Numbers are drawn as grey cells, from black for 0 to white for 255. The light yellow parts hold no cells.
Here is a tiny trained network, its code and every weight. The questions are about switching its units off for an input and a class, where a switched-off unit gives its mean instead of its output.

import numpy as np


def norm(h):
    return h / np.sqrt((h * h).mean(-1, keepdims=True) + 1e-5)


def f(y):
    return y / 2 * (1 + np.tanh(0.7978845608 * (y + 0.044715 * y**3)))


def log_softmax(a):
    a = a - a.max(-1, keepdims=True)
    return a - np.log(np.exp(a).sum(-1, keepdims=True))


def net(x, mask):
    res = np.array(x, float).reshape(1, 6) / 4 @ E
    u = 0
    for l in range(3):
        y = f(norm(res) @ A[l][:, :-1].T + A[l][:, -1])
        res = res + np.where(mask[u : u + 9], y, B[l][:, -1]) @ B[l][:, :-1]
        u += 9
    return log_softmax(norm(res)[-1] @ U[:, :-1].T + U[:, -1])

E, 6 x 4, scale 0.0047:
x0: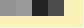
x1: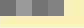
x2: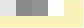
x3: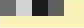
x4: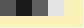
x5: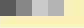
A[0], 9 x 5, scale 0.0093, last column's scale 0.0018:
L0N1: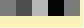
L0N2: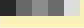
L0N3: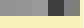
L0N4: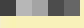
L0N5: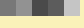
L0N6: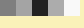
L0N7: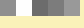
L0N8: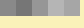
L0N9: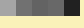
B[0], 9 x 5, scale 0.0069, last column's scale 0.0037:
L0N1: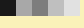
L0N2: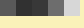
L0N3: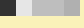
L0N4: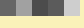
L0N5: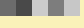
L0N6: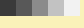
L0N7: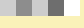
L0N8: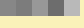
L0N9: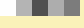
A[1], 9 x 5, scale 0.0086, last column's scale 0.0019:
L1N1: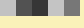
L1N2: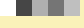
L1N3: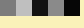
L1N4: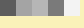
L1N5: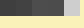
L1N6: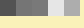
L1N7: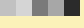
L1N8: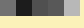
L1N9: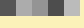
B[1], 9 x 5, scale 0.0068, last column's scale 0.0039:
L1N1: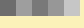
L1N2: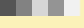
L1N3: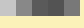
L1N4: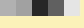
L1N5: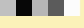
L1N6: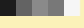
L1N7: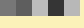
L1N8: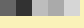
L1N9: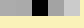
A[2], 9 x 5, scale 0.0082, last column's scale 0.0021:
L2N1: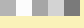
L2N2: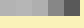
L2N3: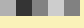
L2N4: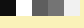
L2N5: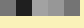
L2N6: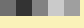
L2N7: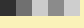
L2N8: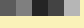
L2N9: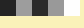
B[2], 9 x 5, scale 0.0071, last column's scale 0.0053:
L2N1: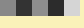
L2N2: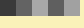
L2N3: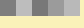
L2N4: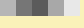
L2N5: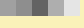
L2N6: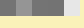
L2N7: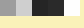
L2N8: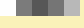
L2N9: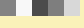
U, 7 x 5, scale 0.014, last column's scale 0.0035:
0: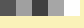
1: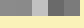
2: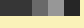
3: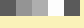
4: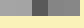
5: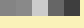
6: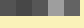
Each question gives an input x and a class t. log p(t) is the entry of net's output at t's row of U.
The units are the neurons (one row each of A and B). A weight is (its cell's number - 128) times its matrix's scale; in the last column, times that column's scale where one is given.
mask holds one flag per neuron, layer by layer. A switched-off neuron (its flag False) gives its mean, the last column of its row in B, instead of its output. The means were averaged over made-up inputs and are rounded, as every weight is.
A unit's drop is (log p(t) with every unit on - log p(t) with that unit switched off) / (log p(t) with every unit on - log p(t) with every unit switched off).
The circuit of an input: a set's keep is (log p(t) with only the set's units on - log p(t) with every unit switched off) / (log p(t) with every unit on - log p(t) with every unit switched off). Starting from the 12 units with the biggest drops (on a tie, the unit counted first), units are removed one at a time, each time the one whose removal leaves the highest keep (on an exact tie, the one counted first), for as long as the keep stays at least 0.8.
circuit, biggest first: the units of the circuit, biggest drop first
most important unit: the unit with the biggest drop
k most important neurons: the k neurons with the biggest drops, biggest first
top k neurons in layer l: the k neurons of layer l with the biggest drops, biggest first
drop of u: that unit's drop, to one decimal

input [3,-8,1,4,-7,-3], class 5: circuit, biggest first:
L0N7; L2N7; L2N9
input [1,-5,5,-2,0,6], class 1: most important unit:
L0N6
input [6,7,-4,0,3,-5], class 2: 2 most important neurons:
L1N5; L0N5
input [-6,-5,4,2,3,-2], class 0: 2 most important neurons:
L0N7; L2N7
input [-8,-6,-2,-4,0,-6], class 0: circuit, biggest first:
L0N1; L2N7
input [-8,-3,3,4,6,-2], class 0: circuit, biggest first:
L2N7; L1N5
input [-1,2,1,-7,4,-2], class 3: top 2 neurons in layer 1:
L1N7; L1N5
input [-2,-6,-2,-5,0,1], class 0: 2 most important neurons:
L0N1; L2N7
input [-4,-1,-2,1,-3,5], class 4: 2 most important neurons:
L2N8; L0N6
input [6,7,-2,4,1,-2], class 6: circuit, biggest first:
L1N5; L0N5; L0N6
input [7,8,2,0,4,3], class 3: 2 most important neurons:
L0N6; L2N1
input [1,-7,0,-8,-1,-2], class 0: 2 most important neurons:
L0N1; L0N7
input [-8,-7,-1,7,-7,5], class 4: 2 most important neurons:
L0N4; L1N9
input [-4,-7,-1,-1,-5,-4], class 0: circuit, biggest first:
L0N1
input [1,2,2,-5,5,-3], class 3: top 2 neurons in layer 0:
L0N1; L0N3
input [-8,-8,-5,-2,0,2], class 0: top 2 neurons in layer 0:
L0N1; L0N5
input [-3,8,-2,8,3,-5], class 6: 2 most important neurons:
L1N5; L0N1
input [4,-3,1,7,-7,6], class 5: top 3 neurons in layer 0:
L0N7; L0N2; L0N1
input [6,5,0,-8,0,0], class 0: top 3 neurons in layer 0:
L0N1; L0N7; L0N4
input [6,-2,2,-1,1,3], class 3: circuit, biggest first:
L0N6
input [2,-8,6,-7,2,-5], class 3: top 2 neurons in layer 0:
L0N7; L0N3
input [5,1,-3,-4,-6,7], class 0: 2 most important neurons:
L0N1; L0N3
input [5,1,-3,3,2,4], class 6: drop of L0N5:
-0.1
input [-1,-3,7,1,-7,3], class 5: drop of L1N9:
0.0
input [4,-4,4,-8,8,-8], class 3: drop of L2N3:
0.1
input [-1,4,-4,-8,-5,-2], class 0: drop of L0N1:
0.2
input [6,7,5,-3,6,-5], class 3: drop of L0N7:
-0.2
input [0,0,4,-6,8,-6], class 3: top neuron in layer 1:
L1N2
